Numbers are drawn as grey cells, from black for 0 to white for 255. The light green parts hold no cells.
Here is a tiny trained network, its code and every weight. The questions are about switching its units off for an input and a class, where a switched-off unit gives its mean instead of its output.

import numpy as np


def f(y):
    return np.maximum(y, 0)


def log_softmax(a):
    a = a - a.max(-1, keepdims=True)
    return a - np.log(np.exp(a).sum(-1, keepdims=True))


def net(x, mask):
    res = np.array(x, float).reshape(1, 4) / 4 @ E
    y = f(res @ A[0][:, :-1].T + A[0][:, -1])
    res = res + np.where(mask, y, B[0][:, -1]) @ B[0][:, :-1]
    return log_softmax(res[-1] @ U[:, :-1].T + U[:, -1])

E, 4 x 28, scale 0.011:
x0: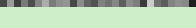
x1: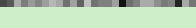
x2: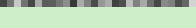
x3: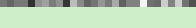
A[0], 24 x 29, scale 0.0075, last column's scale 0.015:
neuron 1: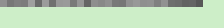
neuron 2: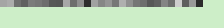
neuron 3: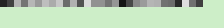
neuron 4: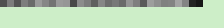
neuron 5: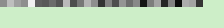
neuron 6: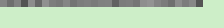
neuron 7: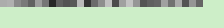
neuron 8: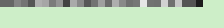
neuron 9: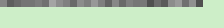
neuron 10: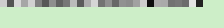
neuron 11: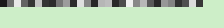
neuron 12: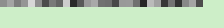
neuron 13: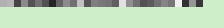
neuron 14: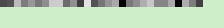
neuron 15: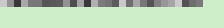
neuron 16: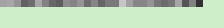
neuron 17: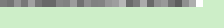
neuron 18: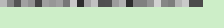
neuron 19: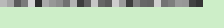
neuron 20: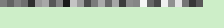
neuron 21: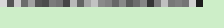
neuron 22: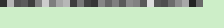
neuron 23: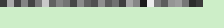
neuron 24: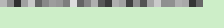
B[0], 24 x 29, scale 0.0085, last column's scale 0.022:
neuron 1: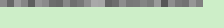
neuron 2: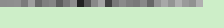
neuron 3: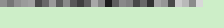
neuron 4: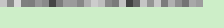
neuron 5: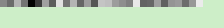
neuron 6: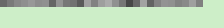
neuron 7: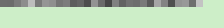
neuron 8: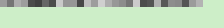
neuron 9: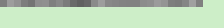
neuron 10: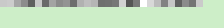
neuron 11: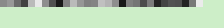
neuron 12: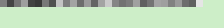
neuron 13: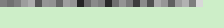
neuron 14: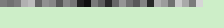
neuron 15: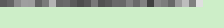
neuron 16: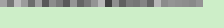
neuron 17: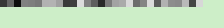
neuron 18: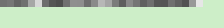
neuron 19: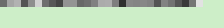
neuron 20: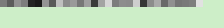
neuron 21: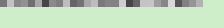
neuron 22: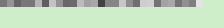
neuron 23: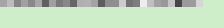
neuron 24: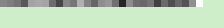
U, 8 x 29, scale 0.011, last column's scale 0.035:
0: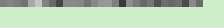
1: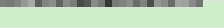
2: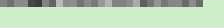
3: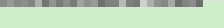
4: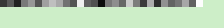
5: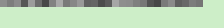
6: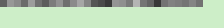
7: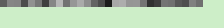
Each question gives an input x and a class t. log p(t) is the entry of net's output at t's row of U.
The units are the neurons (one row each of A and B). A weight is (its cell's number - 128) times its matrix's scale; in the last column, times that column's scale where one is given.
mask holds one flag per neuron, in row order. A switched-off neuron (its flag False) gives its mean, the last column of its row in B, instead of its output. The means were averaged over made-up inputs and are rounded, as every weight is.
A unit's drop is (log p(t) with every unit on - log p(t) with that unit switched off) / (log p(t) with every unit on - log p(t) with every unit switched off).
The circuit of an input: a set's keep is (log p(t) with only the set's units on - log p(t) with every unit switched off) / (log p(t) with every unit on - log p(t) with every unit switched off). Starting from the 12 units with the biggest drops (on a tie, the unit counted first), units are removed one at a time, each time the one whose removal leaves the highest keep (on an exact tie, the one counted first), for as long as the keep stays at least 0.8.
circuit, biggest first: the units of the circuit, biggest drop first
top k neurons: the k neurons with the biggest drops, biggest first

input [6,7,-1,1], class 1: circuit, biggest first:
(neuron 14)
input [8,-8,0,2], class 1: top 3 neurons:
(neuron 13; neuron 15; neuron 7)
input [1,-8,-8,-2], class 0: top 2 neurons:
(neuron 19; neuron 24)
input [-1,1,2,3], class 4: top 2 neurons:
(neuron 5; neuron 12)
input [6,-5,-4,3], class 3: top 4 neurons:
(neuron 23; neuron 22; neuron 14; neuron 3)
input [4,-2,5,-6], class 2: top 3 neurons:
(neuron 5; neuron 12; neuron 24)
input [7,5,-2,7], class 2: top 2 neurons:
(neuron 20; neuron 8)
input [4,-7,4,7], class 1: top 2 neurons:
(neuron 13; neuron 7)
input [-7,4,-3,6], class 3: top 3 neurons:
(neuron 10; neuron 21; neuron 5)
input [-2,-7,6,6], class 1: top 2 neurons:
(neuron 13; neuron 7)
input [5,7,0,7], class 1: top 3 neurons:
(neuron 14; neuron 3; neuron 5)
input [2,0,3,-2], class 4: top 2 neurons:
(neuron 19; neuron 18)
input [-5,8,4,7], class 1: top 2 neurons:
(neuron 14; neuron 3)
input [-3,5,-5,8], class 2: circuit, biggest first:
(neuron 20)
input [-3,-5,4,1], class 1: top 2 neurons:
(neuron 24; neuron 19)
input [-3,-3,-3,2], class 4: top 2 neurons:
(neuron 11; neuron 17)
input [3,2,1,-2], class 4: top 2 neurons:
(neuron 10; neuron 21)
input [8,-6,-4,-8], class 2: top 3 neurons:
(neuron 5; neuron 12; neuron 10)
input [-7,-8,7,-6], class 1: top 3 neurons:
(neuron 13; neuron 7; neuron 2)
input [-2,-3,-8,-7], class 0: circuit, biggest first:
(neuron 19)
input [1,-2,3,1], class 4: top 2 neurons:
(neuron 19; neuron 18)
